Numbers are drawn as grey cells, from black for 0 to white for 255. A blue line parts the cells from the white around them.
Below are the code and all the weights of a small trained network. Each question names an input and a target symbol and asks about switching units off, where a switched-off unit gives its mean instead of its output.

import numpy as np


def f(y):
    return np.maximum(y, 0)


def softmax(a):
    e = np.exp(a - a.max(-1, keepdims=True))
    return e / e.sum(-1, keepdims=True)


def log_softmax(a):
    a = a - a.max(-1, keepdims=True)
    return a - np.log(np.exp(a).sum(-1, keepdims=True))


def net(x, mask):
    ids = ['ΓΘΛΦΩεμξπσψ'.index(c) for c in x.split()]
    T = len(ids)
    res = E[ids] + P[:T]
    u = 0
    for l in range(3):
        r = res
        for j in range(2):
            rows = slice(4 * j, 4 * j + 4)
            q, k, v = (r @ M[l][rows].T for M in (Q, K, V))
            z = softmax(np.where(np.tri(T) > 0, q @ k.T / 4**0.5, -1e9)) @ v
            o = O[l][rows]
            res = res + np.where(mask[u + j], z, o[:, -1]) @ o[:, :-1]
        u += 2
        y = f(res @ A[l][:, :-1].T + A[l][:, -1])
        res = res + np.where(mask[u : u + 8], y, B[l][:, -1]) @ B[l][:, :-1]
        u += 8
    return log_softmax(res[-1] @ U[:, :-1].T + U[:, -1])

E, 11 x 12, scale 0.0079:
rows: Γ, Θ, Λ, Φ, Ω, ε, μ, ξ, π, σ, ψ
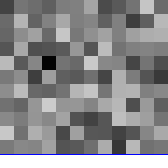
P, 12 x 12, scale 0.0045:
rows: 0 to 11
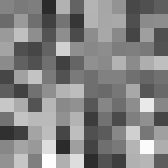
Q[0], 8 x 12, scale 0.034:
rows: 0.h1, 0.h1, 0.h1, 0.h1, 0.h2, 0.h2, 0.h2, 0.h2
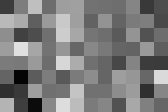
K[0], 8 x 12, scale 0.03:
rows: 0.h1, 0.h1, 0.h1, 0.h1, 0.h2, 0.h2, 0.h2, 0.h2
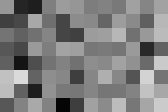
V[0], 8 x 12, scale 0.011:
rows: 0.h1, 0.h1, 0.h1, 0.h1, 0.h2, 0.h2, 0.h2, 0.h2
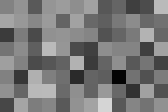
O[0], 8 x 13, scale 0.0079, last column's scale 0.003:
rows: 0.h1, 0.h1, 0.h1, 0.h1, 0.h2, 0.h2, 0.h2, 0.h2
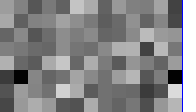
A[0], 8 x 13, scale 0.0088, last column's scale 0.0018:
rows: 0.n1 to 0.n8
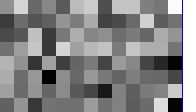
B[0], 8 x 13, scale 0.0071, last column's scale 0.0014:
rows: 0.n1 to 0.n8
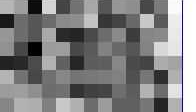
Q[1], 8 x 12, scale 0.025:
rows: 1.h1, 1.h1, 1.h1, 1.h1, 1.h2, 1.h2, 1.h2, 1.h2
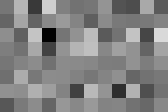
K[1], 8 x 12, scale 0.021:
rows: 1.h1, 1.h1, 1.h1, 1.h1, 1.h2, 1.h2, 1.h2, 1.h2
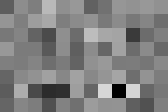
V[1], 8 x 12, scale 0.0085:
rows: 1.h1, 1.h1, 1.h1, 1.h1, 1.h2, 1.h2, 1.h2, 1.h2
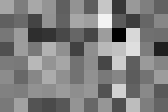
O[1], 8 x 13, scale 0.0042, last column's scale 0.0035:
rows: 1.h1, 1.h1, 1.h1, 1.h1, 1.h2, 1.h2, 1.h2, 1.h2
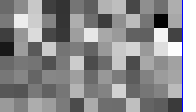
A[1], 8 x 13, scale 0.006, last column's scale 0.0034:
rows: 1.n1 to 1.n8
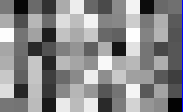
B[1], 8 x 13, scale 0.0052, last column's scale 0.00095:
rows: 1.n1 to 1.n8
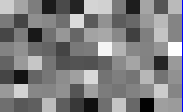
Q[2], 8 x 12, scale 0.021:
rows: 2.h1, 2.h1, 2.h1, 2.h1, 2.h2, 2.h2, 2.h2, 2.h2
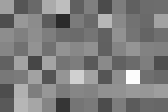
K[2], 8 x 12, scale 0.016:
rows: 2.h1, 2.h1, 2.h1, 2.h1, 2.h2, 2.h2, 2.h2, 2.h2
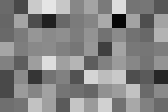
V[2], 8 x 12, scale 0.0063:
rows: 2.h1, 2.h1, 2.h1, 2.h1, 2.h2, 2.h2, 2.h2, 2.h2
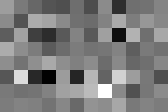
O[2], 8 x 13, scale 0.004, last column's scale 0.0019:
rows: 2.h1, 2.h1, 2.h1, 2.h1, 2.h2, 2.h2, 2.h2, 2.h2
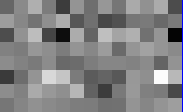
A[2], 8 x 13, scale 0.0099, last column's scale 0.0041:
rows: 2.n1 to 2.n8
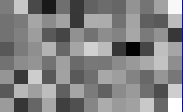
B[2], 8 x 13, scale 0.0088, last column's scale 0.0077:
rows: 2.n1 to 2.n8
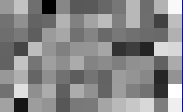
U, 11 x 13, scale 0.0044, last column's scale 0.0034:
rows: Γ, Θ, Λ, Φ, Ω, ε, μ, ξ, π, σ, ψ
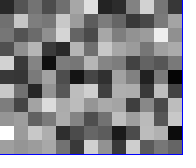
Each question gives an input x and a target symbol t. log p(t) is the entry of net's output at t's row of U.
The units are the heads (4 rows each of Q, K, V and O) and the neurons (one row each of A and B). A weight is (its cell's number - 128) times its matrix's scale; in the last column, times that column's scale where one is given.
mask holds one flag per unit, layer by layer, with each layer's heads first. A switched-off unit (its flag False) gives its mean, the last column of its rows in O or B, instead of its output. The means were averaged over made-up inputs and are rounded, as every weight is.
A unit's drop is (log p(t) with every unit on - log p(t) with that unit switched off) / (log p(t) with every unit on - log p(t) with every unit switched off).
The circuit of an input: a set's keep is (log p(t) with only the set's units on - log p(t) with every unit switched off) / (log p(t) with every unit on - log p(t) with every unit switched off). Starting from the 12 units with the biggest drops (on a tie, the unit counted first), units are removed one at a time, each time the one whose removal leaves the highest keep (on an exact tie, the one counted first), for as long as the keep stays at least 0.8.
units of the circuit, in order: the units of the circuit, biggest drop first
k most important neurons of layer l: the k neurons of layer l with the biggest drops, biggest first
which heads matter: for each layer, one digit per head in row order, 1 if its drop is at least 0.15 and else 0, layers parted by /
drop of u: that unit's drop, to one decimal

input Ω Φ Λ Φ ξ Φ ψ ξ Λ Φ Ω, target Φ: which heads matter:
01 / 10 / 10
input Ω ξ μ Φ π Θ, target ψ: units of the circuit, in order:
(0.h2; 1.h2)
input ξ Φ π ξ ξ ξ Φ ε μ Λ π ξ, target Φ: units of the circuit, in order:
(0.h2; 2.h1)
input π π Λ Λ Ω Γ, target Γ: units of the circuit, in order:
(0.n2)
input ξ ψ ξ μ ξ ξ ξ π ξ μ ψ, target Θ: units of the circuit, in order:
(0.h2; 2.n8)
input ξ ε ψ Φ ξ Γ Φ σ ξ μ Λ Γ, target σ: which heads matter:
01 / 10 / 00
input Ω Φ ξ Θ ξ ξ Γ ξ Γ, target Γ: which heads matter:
10 / 00 / 00
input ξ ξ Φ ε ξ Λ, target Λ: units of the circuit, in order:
(2.n7; 0.h2; 0.n4)
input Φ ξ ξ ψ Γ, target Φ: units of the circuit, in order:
(1.h1; 2.h1)
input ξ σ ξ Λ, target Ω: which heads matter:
11 / 10 / 00
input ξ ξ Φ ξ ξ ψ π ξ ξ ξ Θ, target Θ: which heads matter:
01 / 00 / 00
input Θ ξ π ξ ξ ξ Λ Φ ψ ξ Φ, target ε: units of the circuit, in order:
(0.h2; 0.n3)
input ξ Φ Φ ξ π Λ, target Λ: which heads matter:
00 / 10 / 00
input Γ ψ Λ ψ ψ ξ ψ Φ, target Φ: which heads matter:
00 / 10 / 10
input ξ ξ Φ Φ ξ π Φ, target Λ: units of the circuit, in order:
(1.h1; 2.n7)
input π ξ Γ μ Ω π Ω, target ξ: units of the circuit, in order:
(0.h1; 2.n1; 0.h2)
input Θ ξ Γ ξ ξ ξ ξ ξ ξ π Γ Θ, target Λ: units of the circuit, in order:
(2.n7; 1.h1)
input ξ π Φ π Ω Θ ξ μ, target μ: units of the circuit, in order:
(0.n1; 0.h1)
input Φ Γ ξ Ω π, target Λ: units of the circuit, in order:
(1.h1; 2.n7)
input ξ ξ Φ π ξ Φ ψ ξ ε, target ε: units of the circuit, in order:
(0.n5; 0.h2)
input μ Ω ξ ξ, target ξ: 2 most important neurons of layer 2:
(2.n1; 2.n8)
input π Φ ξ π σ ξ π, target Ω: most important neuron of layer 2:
(2.n7)
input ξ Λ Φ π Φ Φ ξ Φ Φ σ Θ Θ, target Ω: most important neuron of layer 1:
(1.n1)
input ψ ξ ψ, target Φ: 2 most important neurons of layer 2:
(2.n8; 2.n1)
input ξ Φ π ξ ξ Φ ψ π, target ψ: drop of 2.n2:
0.2
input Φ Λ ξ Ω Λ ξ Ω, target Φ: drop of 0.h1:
0.2
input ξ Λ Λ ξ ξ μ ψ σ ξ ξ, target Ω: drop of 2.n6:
0.0
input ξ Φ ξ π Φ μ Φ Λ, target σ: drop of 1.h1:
0.2
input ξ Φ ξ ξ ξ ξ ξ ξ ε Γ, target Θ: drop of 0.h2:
1.0
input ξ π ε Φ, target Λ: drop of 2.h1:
-0.2
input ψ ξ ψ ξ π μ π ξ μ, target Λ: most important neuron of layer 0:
(0.n4)
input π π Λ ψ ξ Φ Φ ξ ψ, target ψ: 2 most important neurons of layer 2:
(2.n2; 2.n3)
